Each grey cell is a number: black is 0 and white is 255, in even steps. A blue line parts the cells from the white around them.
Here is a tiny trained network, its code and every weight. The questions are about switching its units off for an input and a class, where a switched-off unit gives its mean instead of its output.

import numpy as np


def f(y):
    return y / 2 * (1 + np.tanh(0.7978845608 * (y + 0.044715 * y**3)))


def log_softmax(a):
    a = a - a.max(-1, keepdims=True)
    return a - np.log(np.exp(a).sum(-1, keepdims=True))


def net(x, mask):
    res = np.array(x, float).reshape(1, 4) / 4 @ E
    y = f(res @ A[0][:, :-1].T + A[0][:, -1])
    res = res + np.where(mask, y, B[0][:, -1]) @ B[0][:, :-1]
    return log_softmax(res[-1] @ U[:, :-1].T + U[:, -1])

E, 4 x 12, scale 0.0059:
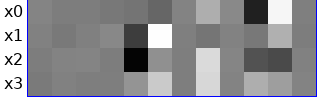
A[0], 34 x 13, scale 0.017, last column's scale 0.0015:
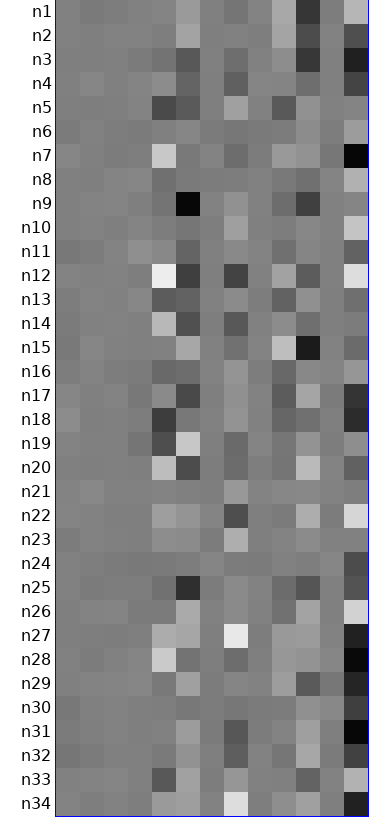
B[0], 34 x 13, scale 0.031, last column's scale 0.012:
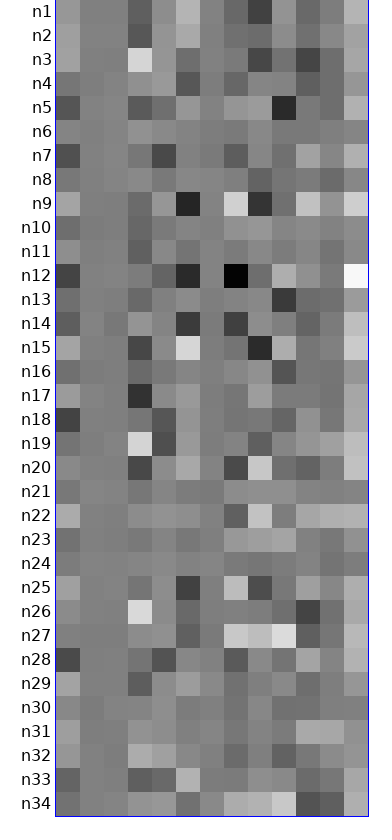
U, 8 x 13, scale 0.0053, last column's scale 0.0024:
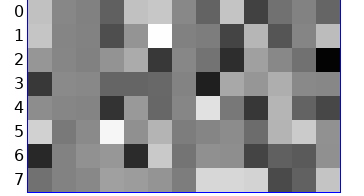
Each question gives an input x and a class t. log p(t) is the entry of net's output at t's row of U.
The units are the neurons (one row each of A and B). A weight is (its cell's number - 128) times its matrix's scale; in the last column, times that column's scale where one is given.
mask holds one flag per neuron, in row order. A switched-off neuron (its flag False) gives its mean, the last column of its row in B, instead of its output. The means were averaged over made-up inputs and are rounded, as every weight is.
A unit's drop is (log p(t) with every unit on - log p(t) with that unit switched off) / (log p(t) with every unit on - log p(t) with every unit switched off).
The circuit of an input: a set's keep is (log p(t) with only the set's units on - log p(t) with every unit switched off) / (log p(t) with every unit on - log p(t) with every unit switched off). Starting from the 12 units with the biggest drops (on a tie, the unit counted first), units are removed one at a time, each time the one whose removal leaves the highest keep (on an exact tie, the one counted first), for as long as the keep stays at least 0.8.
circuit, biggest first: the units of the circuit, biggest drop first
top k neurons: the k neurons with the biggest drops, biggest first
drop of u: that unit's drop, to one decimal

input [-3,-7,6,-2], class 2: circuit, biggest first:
[n3]
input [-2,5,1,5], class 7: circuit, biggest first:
[n27, n34]
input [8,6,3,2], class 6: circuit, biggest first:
[n5, n19]
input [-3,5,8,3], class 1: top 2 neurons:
[n15, n2]
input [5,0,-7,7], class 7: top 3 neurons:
[n27, n34, n12]
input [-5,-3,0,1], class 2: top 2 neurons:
[n12, n20]
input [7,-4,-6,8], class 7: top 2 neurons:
[n27, n34]
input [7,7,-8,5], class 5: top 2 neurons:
[n22, n31]
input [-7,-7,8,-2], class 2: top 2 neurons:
[n9, n25]
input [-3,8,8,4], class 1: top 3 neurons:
[n15, n2, n29]
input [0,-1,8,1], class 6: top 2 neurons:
[n18, n33]
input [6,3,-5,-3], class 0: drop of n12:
0.2
